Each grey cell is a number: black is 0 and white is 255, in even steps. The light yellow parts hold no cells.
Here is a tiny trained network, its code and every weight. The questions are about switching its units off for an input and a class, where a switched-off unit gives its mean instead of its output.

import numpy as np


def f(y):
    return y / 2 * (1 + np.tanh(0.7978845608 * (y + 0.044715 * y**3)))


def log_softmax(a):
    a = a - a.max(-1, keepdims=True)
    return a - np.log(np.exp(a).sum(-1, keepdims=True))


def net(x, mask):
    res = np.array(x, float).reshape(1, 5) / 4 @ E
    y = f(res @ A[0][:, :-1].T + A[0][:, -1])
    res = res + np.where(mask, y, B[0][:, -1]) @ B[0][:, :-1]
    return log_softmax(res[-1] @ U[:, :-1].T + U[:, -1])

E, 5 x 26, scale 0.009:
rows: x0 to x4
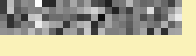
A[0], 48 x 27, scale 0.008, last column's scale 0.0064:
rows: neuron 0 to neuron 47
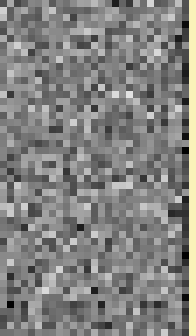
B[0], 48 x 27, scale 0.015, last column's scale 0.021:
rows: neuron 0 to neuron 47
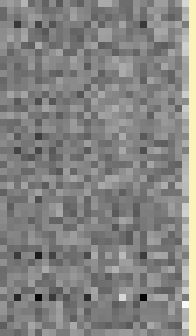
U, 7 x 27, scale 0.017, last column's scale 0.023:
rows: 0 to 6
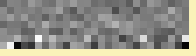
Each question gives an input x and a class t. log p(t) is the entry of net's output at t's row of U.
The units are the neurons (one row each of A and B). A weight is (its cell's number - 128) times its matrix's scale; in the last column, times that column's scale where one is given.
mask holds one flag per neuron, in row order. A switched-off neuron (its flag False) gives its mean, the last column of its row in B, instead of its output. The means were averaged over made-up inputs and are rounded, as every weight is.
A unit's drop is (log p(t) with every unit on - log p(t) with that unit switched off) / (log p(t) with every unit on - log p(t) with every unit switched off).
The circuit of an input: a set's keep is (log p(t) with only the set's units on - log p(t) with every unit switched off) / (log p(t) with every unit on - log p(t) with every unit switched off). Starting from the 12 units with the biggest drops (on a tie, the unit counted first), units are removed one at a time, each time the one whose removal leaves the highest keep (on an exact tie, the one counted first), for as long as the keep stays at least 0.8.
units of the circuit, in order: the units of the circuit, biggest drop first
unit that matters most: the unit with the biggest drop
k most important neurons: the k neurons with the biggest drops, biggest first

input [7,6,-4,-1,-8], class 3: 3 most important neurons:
[neuron 25; neuron 38; neuron 8]
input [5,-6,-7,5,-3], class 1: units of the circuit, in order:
[neuron 30]
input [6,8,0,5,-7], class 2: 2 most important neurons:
[neuron 0; neuron 4]
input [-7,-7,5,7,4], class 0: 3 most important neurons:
[neuron 39; neuron 1; neuron 0]
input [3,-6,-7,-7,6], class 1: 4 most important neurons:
[neuron 7; neuron 30; neuron 29; neuron 41]
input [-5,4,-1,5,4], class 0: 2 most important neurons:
[neuron 39; neuron 6]
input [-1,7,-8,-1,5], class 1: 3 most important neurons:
[neuron 29; neuron 7; neuron 30]
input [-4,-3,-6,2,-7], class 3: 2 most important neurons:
[neuron 38; neuron 43]
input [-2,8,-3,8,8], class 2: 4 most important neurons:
[neuron 0; neuron 4; neuron 16; neuron 38]
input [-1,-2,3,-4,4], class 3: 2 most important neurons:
[neuron 41; neuron 15]
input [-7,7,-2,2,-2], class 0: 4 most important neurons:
[neuron 39; neuron 27; neuron 2; neuron 33]
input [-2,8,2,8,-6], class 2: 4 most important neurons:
[neuron 0; neuron 16; neuron 4; neuron 6]
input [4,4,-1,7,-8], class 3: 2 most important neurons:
[neuron 25; neuron 38]
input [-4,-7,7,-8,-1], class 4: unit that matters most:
neuron 6
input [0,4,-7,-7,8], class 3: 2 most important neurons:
[neuron 15; neuron 12]
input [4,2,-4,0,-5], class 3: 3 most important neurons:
[neuron 38; neuron 25; neuron 43]
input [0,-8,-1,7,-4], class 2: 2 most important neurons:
[neuron 13; neuron 26]
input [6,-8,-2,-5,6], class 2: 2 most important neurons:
[neuron 26; neuron 5]
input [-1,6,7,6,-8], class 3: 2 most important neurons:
[neuron 25; neuron 38]
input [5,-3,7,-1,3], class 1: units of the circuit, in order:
[neuron 43]
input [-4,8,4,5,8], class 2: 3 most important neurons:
[neuron 0; neuron 16; neuron 4]
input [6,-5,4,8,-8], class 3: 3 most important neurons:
[neuron 38; neuron 25; neuron 8]
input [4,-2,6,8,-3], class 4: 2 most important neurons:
[neuron 41; neuron 24]
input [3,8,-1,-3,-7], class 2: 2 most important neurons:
[neuron 0; neuron 4]
